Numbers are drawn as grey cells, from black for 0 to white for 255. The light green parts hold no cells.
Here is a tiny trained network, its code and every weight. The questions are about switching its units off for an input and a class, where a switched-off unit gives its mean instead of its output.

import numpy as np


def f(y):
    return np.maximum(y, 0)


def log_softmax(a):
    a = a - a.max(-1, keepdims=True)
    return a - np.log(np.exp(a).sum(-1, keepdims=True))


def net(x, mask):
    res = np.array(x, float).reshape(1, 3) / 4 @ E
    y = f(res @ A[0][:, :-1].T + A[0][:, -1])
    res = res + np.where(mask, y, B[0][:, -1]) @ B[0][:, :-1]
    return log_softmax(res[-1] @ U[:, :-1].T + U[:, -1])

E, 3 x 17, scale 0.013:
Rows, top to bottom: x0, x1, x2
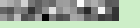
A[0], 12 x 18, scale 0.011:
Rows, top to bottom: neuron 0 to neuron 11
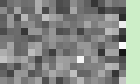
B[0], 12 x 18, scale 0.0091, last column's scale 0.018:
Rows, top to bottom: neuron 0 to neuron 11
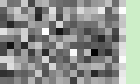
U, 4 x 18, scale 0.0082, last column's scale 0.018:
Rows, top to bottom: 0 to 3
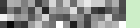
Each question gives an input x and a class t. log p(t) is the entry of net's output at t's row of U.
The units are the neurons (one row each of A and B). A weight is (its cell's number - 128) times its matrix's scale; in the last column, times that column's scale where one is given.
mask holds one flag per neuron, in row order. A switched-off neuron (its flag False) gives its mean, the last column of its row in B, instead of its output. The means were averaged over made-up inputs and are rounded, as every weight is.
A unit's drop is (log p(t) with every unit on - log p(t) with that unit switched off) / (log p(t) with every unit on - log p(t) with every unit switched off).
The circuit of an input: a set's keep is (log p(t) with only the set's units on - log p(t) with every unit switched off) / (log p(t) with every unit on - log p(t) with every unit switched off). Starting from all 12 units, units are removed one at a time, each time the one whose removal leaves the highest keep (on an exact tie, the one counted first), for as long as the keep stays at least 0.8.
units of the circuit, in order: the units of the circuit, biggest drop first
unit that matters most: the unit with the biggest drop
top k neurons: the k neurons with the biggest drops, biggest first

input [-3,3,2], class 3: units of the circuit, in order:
neuron 7
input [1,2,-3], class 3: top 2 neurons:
neuron 1; neuron 7
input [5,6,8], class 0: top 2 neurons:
neuron 1; neuron 11
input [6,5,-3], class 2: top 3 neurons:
neuron 8; neuron 7; neuron 6
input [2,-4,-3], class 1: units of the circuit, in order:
neuron 1; neuron 7
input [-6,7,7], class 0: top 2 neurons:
neuron 1; neuron 7
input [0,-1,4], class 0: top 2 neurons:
neuron 1; neuron 10
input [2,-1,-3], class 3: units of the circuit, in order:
neuron 1; neuron 4
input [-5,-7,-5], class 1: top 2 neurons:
neuron 7; neuron 1
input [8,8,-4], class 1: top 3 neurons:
neuron 10; neuron 4; neuron 5
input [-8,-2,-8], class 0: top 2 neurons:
neuron 9; neuron 2
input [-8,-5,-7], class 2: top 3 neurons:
neuron 4; neuron 1; neuron 11
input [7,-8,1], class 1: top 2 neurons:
neuron 7; neuron 4
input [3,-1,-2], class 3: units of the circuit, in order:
neuron 4; neuron 1
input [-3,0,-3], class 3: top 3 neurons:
neuron 1; neuron 8; neuron 7
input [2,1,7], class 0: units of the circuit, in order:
neuron 1
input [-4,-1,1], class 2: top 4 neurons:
neuron 4; neuron 10; neuron 11; neuron 0
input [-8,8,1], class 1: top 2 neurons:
neuron 10; neuron 8
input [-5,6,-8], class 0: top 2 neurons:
neuron 9; neuron 2
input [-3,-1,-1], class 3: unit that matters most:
neuron 8
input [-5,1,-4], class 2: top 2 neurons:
neuron 4; neuron 1
